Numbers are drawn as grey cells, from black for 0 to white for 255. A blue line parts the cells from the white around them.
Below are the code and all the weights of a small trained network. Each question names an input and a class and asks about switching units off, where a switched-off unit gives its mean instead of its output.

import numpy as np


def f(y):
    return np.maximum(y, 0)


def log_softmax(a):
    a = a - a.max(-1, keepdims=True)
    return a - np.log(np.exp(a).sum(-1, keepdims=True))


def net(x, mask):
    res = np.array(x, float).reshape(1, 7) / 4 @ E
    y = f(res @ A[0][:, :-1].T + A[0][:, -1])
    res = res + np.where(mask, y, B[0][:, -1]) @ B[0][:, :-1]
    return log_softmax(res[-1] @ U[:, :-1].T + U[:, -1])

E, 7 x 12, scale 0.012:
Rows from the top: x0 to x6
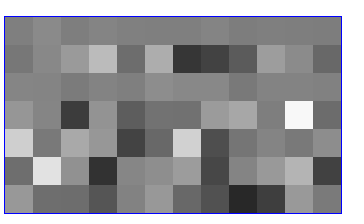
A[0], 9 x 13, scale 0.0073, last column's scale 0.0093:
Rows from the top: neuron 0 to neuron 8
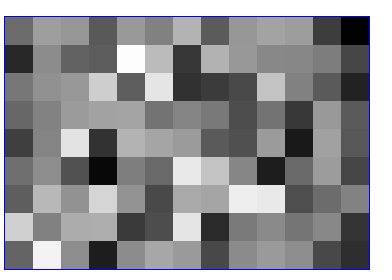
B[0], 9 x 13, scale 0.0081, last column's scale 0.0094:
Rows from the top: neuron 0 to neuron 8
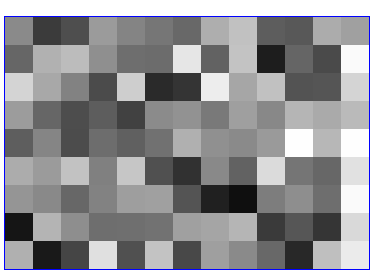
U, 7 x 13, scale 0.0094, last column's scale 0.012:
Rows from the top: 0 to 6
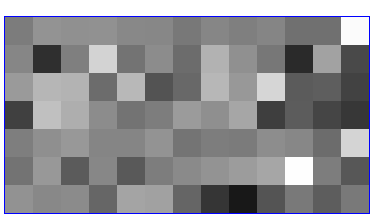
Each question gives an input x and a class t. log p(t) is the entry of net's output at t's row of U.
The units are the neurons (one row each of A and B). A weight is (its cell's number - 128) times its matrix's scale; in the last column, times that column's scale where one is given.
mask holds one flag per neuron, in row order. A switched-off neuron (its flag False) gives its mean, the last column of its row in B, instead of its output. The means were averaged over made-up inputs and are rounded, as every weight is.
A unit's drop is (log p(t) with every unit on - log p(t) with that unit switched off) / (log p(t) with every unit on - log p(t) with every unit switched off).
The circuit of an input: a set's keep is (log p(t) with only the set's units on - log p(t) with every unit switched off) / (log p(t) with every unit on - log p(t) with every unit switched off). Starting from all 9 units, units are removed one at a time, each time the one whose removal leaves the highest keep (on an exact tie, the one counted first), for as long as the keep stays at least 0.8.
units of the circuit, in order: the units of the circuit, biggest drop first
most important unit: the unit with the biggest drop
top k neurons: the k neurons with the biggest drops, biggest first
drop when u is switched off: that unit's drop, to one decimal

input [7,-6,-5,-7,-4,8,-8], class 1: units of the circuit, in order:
[neuron 8]
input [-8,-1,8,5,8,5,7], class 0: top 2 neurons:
[neuron 1; neuron 8]
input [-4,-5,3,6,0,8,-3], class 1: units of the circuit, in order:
[neuron 8; neuron 0]
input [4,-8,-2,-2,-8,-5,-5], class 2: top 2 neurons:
[neuron 5; neuron 7]
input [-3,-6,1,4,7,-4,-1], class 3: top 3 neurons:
[neuron 7; neuron 2; neuron 8]
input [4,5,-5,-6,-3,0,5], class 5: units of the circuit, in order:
[neuron 4; neuron 3]
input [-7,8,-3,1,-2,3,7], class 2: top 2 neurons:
[neuron 2; neuron 6]
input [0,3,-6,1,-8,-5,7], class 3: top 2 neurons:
[neuron 1; neuron 6]
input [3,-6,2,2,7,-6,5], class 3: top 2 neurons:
[neuron 7; neuron 8]
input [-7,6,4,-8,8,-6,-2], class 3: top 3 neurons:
[neuron 7; neuron 8; neuron 5]
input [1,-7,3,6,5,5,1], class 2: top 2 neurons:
[neuron 5; neuron 4]
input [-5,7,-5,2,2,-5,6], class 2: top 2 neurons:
[neuron 2; neuron 8]
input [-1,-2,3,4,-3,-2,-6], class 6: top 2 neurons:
[neuron 6; neuron 4]
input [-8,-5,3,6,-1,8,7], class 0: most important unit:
neuron 5
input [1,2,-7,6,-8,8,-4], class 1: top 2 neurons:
[neuron 8; neuron 0]
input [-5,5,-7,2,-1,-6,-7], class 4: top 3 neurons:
[neuron 8; neuron 6; neuron 0]
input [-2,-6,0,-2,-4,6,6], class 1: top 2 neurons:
[neuron 8; neuron 6]
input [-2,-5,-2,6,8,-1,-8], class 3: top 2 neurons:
[neuron 7; neuron 4]
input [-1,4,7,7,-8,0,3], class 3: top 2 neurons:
[neuron 1; neuron 4]
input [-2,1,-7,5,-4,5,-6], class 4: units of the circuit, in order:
[neuron 6; neuron 4]
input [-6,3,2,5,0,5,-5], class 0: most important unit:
neuron 4
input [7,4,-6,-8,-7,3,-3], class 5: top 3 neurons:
[neuron 4; neuron 3; neuron 7]
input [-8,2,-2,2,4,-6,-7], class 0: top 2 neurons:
[neuron 8; neuron 6]
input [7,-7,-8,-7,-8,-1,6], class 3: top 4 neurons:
[neuron 1; neuron 2; neuron 6; neuron 8]
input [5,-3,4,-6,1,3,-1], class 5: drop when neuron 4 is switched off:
0.8
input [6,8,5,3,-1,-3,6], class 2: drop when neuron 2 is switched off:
0.8
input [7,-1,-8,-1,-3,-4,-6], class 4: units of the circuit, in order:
[neuron 6]
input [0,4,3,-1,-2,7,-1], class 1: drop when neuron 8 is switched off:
0.7
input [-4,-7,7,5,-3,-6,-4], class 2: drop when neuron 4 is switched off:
0.2
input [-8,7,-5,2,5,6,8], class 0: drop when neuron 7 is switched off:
0.1
